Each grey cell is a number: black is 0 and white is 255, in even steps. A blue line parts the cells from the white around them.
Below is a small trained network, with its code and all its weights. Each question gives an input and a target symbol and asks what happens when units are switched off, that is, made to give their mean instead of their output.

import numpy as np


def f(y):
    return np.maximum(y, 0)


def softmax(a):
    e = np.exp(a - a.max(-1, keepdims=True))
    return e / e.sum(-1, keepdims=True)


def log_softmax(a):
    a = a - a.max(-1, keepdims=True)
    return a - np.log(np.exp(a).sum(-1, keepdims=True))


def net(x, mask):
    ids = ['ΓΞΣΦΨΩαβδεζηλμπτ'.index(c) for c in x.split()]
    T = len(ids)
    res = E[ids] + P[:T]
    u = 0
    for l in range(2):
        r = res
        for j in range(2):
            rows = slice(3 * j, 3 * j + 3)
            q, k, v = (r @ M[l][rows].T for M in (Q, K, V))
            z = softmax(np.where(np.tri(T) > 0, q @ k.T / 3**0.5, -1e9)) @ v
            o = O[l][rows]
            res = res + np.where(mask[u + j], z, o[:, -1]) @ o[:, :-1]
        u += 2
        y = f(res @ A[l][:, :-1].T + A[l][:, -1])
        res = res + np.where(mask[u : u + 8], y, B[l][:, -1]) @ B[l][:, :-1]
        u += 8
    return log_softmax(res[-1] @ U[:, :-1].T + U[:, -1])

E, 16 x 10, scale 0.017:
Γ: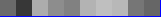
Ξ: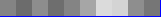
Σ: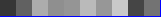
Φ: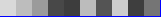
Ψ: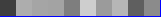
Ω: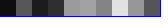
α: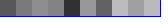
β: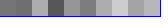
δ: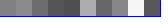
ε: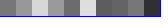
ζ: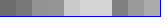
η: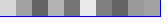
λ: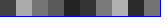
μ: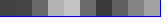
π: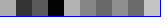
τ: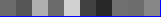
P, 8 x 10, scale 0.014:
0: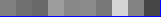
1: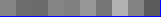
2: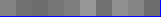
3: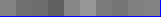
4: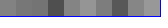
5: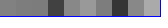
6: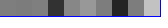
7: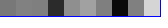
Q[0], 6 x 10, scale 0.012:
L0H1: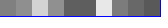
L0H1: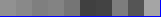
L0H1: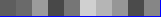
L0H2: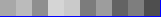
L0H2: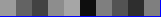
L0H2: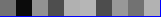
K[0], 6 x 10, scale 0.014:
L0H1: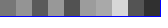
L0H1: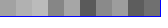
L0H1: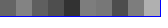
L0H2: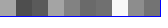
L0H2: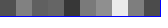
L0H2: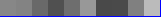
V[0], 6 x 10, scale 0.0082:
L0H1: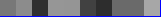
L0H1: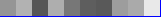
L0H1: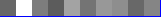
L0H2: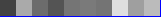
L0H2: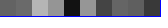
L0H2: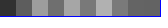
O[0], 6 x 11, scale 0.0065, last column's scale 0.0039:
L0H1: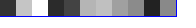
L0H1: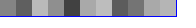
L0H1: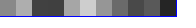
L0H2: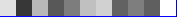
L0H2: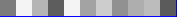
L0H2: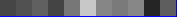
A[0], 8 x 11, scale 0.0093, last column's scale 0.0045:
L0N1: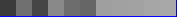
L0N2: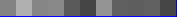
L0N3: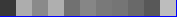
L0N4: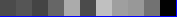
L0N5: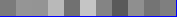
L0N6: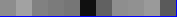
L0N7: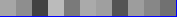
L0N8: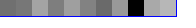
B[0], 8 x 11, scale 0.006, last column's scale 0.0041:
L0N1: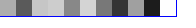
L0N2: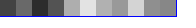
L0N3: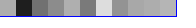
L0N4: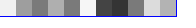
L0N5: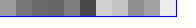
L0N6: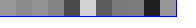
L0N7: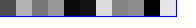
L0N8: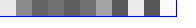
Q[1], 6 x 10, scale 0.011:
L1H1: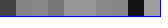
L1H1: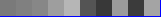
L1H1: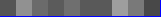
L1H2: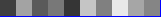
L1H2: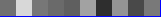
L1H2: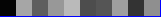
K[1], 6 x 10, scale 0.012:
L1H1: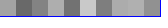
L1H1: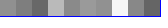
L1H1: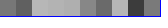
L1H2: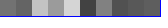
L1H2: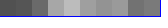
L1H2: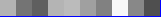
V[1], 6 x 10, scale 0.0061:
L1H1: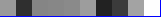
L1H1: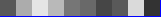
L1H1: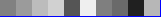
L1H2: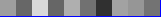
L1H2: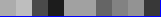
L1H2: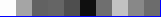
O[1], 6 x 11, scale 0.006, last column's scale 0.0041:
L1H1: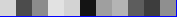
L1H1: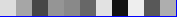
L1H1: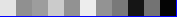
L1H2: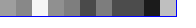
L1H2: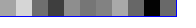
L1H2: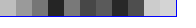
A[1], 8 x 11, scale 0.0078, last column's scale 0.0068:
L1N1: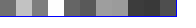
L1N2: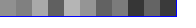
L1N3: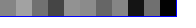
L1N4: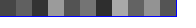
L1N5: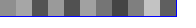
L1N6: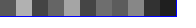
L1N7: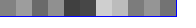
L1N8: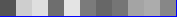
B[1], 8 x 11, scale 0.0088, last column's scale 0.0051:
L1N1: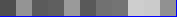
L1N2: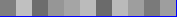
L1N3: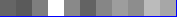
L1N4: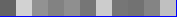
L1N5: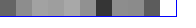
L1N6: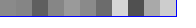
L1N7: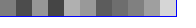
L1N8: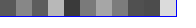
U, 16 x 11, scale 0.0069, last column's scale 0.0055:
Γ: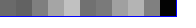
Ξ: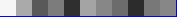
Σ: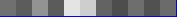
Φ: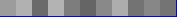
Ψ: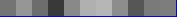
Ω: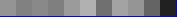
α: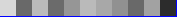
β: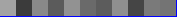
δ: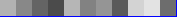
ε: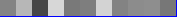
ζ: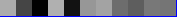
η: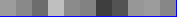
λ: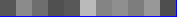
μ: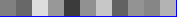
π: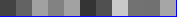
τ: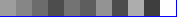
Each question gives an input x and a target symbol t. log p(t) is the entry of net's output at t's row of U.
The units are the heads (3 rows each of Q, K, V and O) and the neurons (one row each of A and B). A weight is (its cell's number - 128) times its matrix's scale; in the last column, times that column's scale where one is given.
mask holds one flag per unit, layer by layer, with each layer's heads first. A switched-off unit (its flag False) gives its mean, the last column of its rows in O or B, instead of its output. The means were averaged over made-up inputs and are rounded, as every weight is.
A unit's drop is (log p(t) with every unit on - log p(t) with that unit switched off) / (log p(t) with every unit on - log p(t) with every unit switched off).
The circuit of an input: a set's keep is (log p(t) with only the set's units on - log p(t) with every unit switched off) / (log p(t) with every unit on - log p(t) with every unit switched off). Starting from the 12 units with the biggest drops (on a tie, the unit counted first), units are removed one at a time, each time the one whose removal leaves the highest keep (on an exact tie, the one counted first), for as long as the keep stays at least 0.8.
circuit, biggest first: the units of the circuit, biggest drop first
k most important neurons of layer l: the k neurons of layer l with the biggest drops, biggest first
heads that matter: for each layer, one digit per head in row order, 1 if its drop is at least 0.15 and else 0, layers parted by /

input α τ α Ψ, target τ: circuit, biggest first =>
(L1H2 L0N8 L1H1)
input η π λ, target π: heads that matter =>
10 / 11
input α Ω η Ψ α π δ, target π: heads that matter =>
00 / 10
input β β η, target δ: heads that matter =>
10 / 00
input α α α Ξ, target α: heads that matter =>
01 / 10
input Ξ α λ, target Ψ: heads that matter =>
01 / 00
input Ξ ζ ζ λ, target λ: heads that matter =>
10 / 10
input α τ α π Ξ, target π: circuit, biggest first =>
(L1H1)
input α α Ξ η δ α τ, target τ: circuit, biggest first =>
(L1H1 L0N8)
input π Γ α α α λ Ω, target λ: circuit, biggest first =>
(L1H1 L0H1)
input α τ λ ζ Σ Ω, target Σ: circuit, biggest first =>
(L0N1 L0N4 L0H1 L0N7)
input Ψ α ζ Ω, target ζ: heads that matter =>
01 / 11
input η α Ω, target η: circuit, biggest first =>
(L0H2 L0N4 L1H2 L0N1)
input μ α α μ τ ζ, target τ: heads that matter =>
00 / 11
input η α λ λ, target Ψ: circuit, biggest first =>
(L0H1 L0H2)
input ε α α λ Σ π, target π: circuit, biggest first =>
(L1H1)
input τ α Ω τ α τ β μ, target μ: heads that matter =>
10 / 01
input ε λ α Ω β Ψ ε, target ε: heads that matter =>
01 / 00
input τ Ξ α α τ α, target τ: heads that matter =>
10 / 11
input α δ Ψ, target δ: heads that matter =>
10 / 10
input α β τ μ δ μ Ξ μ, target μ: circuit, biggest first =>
(L0H1)
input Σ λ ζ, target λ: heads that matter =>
00 / 10
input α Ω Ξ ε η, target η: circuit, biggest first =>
(L1N5 L0H2)
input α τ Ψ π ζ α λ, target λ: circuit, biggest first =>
(L0N8 L1H1 L0H1 L0N2)
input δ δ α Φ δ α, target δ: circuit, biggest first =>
(L0H2 L1H1 L0N7)
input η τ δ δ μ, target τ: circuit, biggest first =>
(L1H1 L1H2)
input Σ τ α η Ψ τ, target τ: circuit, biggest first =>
(L0H1 L1H1)
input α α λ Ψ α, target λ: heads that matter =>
11 / 10
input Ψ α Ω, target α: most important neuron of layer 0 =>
(L0N4)
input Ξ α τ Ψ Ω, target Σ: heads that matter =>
01 / 00
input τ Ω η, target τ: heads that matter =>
10 / 11
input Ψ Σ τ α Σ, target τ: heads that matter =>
01 / 10
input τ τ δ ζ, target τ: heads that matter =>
00 / 10
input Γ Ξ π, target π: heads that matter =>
00 / 10
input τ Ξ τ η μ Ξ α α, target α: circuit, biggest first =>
(L1H1 L0H2)
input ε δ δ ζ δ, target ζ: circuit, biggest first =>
(L0H2)
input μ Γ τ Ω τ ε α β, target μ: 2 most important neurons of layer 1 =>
(L1N8 L1N6)
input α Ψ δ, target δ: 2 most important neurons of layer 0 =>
(L0N7 L0N1)
